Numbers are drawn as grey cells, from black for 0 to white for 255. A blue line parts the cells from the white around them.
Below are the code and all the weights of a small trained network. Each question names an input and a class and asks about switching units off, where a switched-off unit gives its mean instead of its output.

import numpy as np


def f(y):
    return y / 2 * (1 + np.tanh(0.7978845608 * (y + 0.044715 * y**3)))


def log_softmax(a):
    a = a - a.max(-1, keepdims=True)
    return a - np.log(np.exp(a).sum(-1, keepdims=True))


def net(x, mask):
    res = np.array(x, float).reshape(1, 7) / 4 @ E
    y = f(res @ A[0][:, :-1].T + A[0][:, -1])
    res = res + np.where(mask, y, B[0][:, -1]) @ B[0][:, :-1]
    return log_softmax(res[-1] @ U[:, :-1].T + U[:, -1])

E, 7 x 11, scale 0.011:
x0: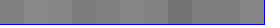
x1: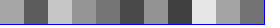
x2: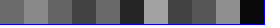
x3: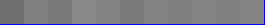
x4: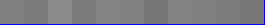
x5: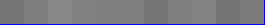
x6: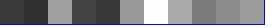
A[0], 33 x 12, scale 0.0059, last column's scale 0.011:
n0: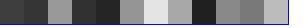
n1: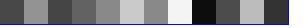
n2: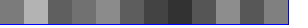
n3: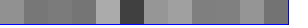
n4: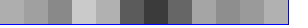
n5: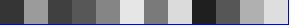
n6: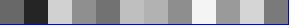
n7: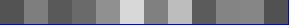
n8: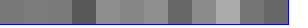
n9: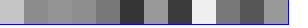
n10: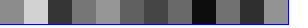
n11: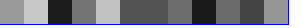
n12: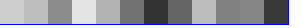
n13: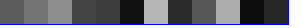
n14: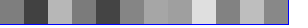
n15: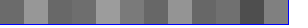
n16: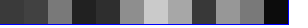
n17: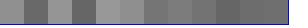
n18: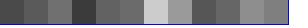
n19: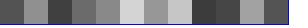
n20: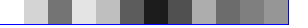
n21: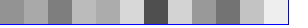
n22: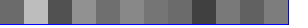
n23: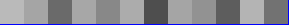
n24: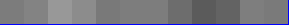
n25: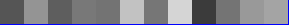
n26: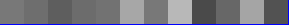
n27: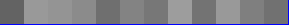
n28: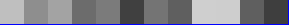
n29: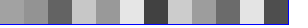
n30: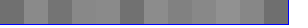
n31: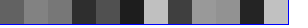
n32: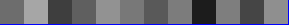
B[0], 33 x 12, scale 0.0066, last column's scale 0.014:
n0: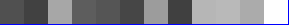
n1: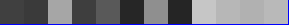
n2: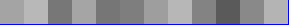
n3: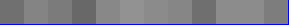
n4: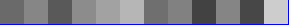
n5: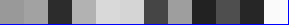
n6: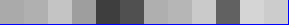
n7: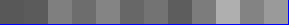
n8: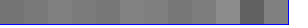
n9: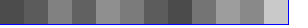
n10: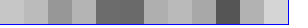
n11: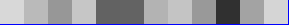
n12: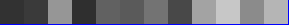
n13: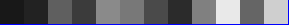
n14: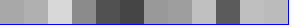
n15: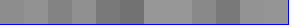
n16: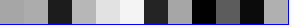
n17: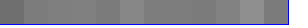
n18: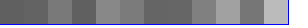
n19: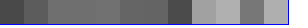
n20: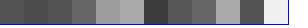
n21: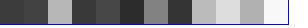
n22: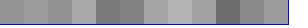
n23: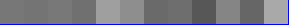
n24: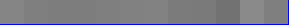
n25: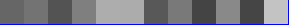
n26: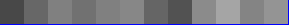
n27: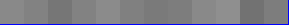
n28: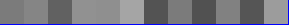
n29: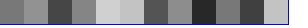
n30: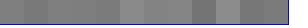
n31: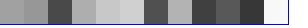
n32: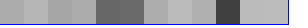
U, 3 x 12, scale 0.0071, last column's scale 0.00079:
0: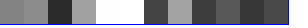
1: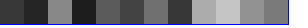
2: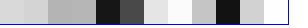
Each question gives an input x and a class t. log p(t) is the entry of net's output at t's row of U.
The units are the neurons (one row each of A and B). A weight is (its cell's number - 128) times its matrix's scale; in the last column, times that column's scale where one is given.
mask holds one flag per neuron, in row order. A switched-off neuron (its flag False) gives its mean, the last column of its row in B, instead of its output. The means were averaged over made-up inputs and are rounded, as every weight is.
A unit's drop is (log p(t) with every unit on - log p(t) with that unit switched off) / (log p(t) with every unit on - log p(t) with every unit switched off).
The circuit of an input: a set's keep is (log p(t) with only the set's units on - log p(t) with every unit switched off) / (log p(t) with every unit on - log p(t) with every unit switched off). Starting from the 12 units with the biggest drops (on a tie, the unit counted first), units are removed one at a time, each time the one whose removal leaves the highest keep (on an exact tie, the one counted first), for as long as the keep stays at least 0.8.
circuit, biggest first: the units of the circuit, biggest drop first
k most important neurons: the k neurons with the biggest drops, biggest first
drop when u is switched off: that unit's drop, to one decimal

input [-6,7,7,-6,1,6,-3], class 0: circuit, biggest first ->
n31
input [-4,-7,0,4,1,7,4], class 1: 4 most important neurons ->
n1, n0, n31, n19
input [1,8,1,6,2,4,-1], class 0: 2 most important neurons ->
n21, n0
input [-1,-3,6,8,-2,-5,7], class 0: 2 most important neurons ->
n16, n31
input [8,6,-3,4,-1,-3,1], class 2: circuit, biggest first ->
n6, n13
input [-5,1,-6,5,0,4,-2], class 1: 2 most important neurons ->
n21, n31
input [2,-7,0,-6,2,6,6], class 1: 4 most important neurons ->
n1, n0, n31, n19
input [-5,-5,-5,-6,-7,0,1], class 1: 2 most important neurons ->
n21, n1
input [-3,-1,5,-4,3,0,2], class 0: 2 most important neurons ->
n21, n31
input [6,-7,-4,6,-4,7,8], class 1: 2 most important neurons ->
n1, n0
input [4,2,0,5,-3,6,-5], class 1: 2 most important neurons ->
n5, n31
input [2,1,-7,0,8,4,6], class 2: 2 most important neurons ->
n6, n14
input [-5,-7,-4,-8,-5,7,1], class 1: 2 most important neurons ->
n1, n21
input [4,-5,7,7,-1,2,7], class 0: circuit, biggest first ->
n16
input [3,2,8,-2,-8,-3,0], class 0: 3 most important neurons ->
n31, n21, n1
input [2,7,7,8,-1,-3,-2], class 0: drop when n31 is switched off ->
0.7
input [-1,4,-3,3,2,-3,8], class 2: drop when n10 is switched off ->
0.0
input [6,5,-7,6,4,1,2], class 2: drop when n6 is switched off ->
0.1
